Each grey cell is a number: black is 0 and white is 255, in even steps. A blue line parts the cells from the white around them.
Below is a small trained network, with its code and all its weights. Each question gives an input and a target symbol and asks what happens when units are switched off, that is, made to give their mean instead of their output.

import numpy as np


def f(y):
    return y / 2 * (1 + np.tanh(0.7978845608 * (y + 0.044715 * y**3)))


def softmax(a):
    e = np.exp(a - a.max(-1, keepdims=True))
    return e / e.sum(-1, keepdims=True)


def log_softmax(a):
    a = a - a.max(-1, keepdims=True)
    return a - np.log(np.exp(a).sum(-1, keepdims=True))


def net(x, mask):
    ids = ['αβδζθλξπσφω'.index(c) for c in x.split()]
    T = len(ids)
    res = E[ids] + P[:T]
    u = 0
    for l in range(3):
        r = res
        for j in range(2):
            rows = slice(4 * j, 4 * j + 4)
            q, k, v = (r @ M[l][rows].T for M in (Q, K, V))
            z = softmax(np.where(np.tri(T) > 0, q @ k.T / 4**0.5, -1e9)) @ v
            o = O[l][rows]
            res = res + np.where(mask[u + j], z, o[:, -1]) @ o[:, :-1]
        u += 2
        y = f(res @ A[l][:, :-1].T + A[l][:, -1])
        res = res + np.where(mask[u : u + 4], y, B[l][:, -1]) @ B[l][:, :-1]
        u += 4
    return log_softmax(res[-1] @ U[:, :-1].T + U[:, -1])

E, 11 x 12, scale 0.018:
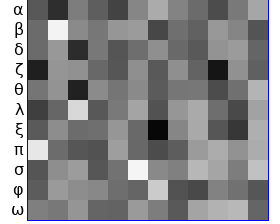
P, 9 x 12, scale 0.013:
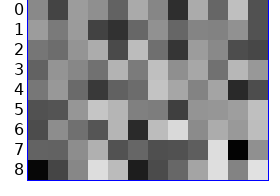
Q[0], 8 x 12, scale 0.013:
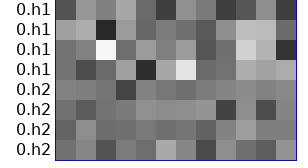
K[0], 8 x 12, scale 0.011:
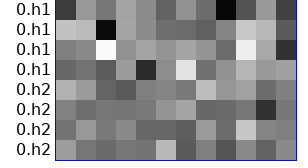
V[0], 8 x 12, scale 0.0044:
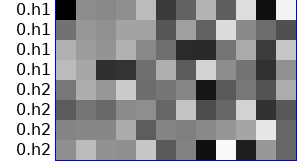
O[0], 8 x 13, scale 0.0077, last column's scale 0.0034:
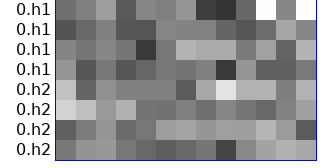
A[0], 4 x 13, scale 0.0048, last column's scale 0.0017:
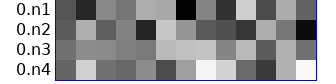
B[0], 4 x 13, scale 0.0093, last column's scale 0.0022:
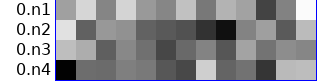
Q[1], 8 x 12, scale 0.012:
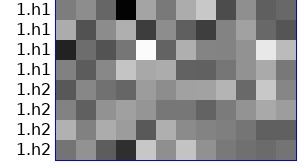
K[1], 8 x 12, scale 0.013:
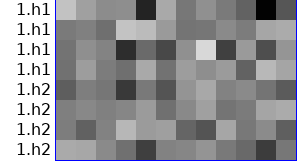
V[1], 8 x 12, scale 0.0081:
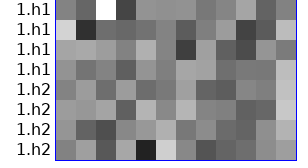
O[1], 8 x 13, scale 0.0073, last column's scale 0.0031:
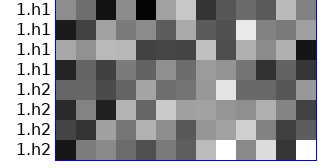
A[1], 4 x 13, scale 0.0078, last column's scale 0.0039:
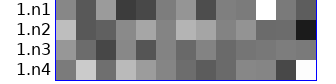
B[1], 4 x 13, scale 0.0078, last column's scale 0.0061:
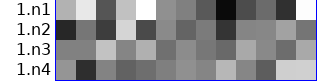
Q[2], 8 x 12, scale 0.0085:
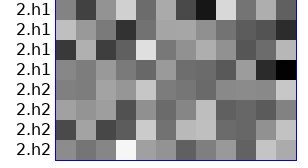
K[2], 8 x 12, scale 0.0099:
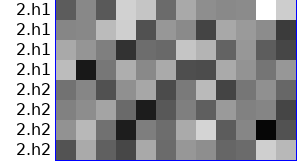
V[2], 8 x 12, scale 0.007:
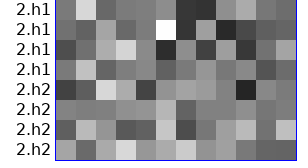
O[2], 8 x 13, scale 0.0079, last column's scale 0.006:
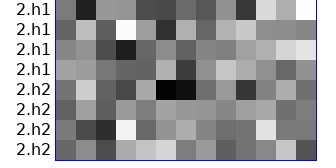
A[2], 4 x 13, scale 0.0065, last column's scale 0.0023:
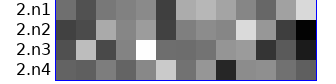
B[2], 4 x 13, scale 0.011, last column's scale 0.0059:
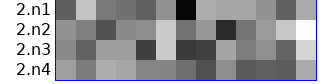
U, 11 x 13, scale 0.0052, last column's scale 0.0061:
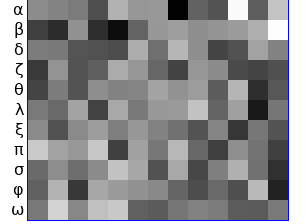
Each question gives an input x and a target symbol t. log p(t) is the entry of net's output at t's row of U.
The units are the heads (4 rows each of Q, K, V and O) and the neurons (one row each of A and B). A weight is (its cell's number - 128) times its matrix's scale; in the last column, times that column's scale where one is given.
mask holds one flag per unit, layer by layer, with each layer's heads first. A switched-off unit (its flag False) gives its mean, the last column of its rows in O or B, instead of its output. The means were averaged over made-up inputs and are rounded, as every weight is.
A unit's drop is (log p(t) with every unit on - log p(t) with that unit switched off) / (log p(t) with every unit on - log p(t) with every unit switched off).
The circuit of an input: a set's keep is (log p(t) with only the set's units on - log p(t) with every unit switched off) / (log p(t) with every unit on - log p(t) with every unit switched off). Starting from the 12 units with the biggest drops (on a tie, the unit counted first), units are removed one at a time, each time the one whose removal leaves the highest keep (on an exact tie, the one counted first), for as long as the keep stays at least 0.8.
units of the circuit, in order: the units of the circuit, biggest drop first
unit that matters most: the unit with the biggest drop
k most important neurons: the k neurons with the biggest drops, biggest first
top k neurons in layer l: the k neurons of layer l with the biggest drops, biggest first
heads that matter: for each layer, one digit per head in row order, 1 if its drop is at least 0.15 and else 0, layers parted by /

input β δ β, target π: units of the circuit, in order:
(1.h1)
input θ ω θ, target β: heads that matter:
10 / 00 / 00
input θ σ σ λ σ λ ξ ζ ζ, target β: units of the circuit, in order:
(1.h1, 1.n1)
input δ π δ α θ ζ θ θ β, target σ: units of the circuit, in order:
(1.h1, 2.n2)
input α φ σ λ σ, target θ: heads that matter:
10 / 01 / 11
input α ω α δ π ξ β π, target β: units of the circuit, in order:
(1.n1, 2.h1)
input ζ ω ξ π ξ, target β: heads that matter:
10 / 00 / 00
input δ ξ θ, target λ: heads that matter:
00 / 11 / 00
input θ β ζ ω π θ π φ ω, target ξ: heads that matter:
00 / 01 / 11
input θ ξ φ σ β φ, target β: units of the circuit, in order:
(1.h1, 0.h1, 1.n1)
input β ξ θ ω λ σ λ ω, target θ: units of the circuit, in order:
(1.h2, 2.h2)
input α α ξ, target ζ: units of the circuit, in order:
(1.h1, 2.h1)
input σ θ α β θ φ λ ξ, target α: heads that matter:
10 / 00 / 00
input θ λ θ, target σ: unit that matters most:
1.h1
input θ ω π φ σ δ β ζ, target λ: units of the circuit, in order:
(1.h2, 1.h1)
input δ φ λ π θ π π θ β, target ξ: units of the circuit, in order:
(1.h2, 2.h2)
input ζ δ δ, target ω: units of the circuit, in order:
(2.h2, 2.h1, 1.h1)
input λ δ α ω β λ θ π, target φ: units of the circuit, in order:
(1.h1, 1.h2, 2.h1)
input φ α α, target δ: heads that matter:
10 / 00 / 11
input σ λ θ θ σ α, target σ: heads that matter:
00 / 11 / 00
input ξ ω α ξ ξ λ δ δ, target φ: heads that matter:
10 / 11 / 11
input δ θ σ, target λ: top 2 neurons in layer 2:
(2.n2, 2.n3)
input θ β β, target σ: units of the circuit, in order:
(1.h1, 2.n2, 1.h2)
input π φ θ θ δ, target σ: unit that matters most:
2.n2
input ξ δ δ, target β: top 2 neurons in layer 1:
(1.n4, 1.n1)
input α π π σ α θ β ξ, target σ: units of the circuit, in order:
(2.n2, 1.h1, 1.h2)
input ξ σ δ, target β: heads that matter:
11 / 00 / 10
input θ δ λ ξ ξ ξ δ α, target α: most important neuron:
(0.n4)
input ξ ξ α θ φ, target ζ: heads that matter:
11 / 00 / 11
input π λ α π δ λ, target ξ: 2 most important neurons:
(2.n4, 0.n1)
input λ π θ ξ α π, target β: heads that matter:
00 / 00 / 00
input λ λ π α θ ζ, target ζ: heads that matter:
10 / 11 / 11
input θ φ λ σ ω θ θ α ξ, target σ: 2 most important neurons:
(2.n2, 0.n1)
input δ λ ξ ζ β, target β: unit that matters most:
1.n4
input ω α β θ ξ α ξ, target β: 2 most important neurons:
(1.n1, 0.n1)
